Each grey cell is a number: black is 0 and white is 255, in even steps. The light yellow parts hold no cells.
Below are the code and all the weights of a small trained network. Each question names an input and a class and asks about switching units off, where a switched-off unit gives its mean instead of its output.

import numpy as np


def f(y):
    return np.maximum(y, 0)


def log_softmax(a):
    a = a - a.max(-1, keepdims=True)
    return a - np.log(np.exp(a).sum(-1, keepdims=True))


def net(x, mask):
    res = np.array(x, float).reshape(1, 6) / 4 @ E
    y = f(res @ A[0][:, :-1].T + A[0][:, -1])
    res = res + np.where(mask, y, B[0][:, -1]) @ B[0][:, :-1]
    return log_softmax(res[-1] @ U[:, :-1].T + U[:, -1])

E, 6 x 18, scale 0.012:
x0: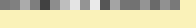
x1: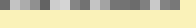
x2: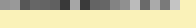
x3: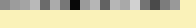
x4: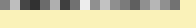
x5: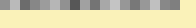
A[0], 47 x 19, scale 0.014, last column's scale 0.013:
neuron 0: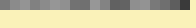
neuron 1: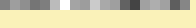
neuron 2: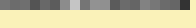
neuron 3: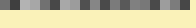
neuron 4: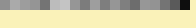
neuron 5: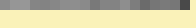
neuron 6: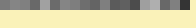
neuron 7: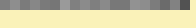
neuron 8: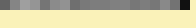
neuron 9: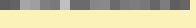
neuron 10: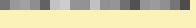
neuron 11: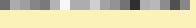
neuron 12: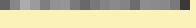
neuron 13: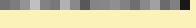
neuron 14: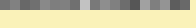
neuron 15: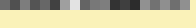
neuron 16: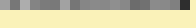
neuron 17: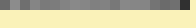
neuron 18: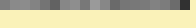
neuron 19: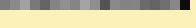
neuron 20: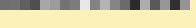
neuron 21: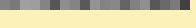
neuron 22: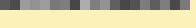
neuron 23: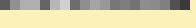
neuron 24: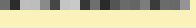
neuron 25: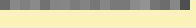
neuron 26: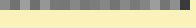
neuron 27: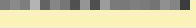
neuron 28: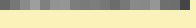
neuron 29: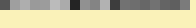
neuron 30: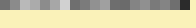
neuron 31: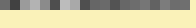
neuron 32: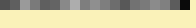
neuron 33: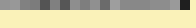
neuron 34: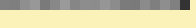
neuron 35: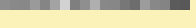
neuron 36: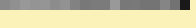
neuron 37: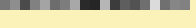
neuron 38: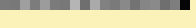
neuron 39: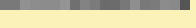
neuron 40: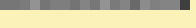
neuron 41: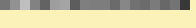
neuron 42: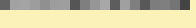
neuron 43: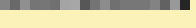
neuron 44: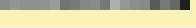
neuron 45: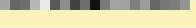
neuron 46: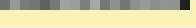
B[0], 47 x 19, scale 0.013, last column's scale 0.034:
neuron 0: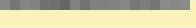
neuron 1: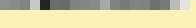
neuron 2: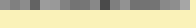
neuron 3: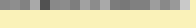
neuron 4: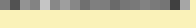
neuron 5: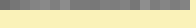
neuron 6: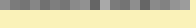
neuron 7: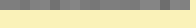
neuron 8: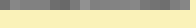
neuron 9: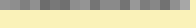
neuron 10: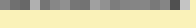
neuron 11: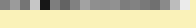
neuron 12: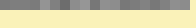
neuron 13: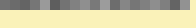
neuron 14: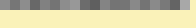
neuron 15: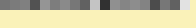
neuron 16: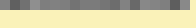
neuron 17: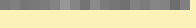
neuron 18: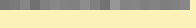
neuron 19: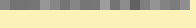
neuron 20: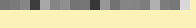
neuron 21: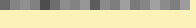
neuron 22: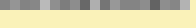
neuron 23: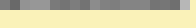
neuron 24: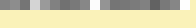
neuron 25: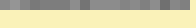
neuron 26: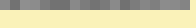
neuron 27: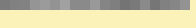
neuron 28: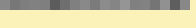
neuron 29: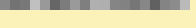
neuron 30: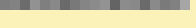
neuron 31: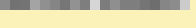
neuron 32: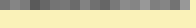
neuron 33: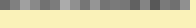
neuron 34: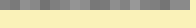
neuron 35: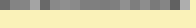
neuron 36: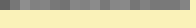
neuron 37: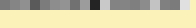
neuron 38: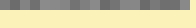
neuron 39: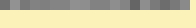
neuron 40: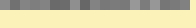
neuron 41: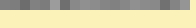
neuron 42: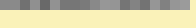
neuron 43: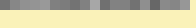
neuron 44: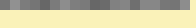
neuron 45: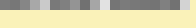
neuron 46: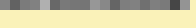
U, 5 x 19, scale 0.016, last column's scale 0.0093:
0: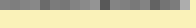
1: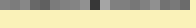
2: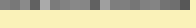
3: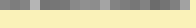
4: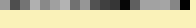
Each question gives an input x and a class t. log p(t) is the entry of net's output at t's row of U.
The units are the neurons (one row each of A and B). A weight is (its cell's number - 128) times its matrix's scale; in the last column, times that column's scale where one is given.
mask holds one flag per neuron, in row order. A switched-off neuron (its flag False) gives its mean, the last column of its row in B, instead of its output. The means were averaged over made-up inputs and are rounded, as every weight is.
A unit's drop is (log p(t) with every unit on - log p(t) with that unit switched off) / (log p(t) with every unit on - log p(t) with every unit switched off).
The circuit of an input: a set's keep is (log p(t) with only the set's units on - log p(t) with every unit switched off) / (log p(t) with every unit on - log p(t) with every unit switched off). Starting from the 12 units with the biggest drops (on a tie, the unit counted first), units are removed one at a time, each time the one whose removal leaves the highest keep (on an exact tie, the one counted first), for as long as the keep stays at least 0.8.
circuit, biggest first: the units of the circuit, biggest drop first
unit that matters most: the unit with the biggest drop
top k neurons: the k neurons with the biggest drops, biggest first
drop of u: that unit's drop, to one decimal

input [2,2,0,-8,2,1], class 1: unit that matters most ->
neuron 37
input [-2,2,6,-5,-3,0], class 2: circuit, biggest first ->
[neuron 37; neuron 11]
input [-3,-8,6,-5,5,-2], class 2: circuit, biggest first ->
[neuron 11; neuron 1]
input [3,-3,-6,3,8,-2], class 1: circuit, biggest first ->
[neuron 20; neuron 24]
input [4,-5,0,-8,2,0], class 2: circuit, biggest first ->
[neuron 20; neuron 11; neuron 1]
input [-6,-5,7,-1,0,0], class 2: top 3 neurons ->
[neuron 45; neuron 11; neuron 1]
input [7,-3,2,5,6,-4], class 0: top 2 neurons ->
[neuron 37; neuron 45]
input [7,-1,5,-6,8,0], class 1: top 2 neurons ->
[neuron 24; neuron 20]
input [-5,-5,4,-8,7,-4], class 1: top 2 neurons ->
[neuron 37; neuron 24]
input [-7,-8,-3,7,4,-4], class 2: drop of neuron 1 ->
0.2
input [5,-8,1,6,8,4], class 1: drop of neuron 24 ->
0.1
